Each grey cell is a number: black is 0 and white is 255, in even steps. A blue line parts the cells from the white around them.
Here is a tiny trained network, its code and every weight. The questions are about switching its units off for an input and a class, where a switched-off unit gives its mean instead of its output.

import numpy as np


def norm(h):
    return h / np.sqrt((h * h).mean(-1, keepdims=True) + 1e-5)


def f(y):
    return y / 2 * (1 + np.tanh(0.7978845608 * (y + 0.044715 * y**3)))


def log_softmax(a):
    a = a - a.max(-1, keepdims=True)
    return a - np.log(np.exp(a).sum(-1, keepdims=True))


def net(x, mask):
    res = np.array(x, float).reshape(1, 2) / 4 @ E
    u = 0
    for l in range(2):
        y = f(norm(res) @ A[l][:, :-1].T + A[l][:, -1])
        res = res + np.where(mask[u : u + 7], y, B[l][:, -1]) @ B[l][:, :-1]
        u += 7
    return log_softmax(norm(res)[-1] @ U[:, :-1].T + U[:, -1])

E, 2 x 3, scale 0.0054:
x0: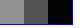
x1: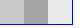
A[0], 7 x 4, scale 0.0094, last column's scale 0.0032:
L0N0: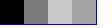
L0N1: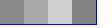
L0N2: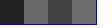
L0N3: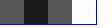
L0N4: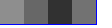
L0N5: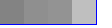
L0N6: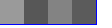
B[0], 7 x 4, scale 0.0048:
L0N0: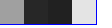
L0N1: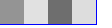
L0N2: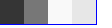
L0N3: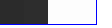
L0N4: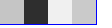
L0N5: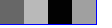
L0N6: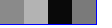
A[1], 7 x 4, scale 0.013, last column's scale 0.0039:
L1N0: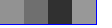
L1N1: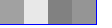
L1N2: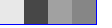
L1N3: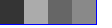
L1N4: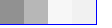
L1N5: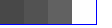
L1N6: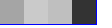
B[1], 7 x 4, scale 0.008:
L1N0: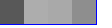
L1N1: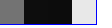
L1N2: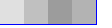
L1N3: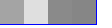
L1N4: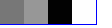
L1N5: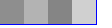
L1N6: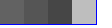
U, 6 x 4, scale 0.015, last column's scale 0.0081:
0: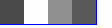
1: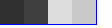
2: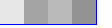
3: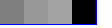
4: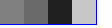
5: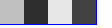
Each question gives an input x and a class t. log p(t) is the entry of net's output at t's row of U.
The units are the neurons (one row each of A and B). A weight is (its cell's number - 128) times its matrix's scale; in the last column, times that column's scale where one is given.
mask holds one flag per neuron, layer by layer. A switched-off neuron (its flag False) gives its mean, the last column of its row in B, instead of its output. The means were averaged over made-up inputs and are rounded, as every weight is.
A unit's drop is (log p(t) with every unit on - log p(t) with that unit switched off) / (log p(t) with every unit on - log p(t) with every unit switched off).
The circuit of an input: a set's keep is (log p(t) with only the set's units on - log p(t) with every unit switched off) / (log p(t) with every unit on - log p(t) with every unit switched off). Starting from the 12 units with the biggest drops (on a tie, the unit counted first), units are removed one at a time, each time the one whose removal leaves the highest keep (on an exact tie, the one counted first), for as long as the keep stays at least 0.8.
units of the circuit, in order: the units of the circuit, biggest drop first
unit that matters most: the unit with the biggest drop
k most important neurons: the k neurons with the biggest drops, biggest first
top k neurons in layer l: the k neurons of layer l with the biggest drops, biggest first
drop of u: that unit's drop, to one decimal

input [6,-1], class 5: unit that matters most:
L0N4
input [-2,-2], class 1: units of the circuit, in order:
[L1N4 L0N0 L1N1 L0N2]
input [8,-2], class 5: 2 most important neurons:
[L0N4 L1N4]
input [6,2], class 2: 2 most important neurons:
[L1N2 L1N1]
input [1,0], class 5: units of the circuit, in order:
[L0N4 L0N3 L1N1]
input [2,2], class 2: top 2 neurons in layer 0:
[L0N1 L0N2]
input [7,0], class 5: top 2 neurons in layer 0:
[L0N4 L0N3]
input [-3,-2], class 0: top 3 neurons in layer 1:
[L1N1 L1N0 L1N4]
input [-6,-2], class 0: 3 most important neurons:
[L0N0 L1N0 L1N4]
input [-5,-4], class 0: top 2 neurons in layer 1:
[L1N1 L1N5]
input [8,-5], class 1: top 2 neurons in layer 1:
[L1N4 L1N1]
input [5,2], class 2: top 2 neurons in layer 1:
[L1N2 L1N1]
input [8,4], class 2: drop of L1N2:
0.2
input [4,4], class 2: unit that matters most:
L0N1
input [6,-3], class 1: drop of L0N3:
0.2
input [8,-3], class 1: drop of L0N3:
0.2
